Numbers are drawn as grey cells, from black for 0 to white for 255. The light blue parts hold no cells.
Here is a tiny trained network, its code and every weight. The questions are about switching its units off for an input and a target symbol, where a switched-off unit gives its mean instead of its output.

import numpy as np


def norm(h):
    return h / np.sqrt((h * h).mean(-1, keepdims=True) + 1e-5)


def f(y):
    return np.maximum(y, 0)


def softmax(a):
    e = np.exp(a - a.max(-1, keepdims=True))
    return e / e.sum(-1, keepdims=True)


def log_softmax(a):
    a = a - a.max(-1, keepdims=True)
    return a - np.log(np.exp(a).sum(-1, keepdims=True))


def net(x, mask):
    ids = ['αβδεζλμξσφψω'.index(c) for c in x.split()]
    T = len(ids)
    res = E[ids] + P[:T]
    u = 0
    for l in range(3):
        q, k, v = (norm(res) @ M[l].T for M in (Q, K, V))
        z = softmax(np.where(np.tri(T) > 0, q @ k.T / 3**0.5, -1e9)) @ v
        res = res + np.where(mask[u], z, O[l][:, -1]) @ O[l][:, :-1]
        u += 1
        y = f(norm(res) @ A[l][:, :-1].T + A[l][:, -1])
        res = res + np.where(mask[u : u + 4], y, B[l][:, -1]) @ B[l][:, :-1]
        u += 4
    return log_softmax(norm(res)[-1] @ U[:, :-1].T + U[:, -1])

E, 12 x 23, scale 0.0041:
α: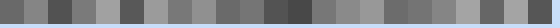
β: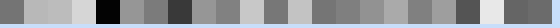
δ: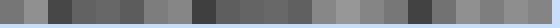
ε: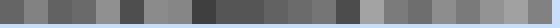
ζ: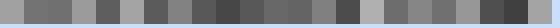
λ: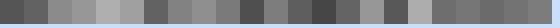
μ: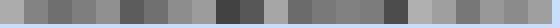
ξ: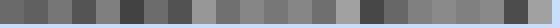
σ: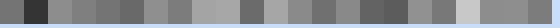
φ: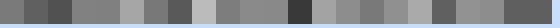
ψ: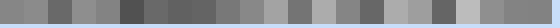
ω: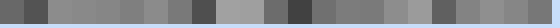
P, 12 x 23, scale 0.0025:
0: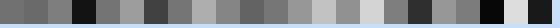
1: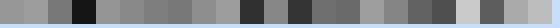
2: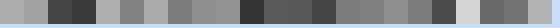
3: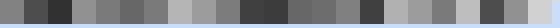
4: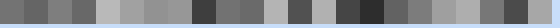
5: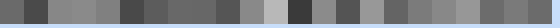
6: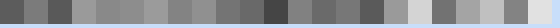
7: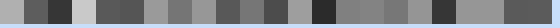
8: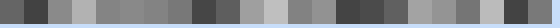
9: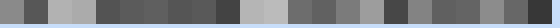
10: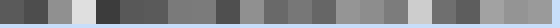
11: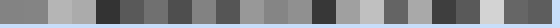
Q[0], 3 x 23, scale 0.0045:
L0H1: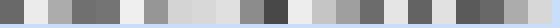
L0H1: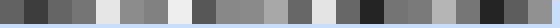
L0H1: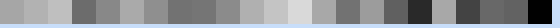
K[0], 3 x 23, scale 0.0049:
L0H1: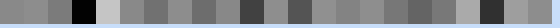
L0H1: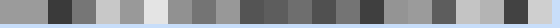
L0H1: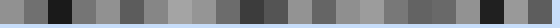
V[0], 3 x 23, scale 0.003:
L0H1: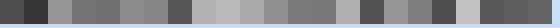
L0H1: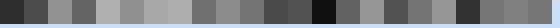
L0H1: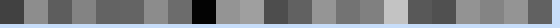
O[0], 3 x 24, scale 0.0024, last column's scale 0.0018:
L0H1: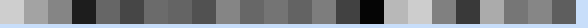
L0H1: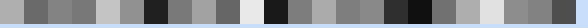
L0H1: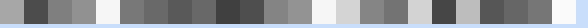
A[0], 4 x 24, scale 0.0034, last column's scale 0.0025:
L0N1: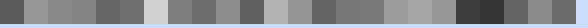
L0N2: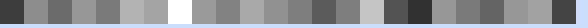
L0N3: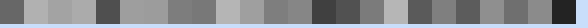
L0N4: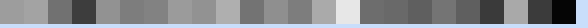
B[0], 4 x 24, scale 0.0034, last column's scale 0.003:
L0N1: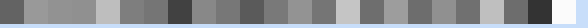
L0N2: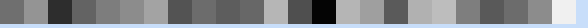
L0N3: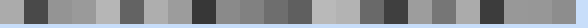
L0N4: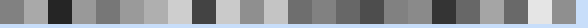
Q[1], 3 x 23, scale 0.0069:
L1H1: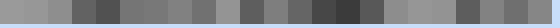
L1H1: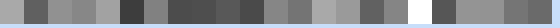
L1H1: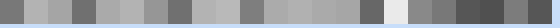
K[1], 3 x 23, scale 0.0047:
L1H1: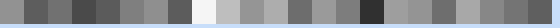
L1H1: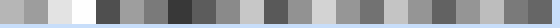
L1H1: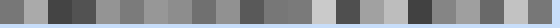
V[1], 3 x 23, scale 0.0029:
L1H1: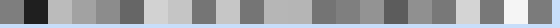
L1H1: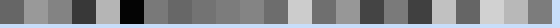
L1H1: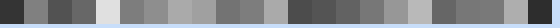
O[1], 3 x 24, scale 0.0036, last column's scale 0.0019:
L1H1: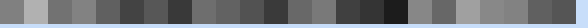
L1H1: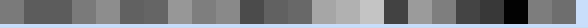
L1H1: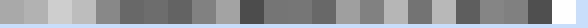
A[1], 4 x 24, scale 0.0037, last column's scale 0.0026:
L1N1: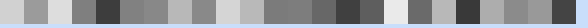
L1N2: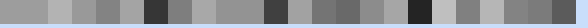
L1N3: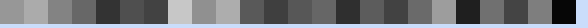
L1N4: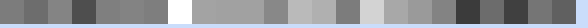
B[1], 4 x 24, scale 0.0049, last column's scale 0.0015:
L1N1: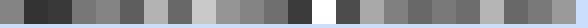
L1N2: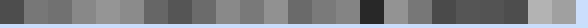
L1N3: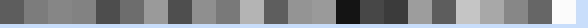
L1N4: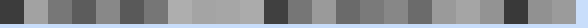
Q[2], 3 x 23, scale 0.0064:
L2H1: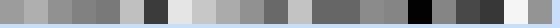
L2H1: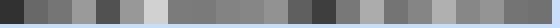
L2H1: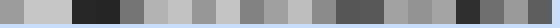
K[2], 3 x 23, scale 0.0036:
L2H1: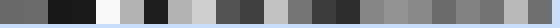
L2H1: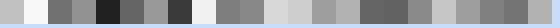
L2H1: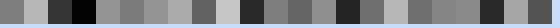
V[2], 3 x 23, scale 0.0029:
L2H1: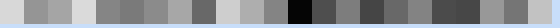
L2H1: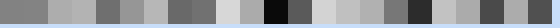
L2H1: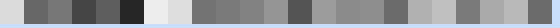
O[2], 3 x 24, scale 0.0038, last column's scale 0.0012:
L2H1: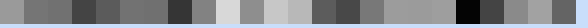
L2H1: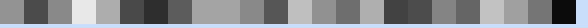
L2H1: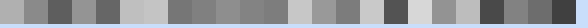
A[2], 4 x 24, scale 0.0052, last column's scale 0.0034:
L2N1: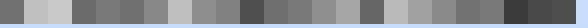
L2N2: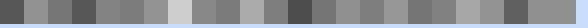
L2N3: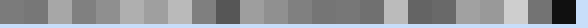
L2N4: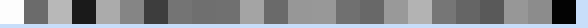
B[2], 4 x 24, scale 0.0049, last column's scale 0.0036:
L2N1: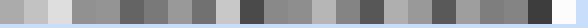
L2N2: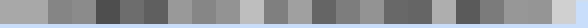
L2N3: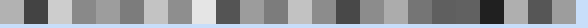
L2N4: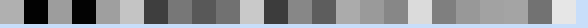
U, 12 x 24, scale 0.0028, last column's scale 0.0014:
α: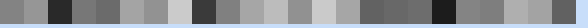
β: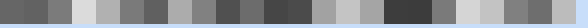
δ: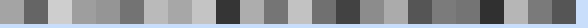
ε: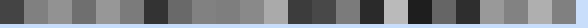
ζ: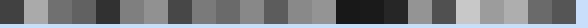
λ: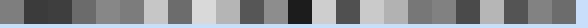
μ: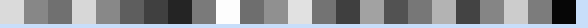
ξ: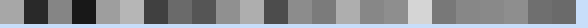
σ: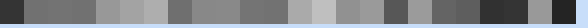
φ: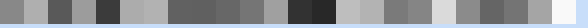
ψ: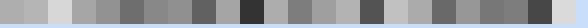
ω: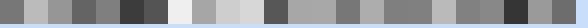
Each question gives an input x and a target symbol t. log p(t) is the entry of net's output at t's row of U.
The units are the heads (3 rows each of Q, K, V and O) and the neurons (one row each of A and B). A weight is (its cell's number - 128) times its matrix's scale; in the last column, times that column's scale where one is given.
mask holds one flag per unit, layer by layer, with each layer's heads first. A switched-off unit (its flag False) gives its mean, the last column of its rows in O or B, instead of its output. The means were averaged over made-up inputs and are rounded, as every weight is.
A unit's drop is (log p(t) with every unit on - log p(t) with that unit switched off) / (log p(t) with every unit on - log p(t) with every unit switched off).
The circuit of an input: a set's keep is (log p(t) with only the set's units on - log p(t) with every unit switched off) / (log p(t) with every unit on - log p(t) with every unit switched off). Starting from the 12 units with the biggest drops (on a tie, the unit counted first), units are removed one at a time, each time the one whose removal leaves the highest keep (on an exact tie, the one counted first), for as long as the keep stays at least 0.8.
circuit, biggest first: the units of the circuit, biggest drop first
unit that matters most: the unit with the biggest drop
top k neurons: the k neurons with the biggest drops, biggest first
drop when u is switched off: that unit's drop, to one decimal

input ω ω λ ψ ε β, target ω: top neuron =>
[L1N4]
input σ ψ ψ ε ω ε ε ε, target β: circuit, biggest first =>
[L0H1; L2H1]
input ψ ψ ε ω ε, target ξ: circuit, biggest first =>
[L0H1; L2N4; L2H1]
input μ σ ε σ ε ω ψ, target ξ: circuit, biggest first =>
[L0H1; L2N4; L2H1; L0N1]
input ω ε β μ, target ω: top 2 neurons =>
[L1N4; L2N2]
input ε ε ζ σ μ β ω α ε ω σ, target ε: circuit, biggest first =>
[L2H1; L1N2]
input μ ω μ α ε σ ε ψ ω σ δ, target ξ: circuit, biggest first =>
[L0H1; L2N4; L2H1]
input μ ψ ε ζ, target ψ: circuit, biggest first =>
[L0H1; L2N1; L0N1]
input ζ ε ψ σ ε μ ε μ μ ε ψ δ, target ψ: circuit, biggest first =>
[L0H1; L2N1]
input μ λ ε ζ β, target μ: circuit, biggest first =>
[L2H1; L0N3]
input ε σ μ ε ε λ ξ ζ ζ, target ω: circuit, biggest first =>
[L0H1; L1H1; L1N4]
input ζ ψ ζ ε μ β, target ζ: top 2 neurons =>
[L0N3; L0N1]
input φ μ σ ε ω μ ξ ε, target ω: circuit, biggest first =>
[L1H1; L1N4; L0H1]
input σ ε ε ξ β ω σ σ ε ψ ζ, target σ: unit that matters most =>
L1H1
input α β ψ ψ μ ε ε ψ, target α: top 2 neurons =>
[L0N3; L0N1]
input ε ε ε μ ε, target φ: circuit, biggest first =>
[L0H1; L0N2]
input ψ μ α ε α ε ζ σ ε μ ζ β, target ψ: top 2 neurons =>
[L0N1; L2N1]
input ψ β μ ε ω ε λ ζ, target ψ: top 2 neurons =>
[L0N1; L2N1]
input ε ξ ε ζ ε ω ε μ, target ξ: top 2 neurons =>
[L2N4; L0N1]
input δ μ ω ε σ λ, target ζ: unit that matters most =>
L1N3
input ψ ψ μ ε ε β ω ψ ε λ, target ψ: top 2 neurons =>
[L0N1; L2N1]
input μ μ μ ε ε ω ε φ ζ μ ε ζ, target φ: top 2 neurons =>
[L0N2; L2N4]
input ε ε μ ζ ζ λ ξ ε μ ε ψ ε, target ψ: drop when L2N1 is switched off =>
0.2
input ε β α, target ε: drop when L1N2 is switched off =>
0.3
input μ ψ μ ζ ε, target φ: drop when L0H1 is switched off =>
1.2
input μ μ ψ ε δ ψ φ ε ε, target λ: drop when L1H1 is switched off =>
1.3
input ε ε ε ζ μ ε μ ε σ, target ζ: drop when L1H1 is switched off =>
1.0
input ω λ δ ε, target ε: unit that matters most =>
L1N2
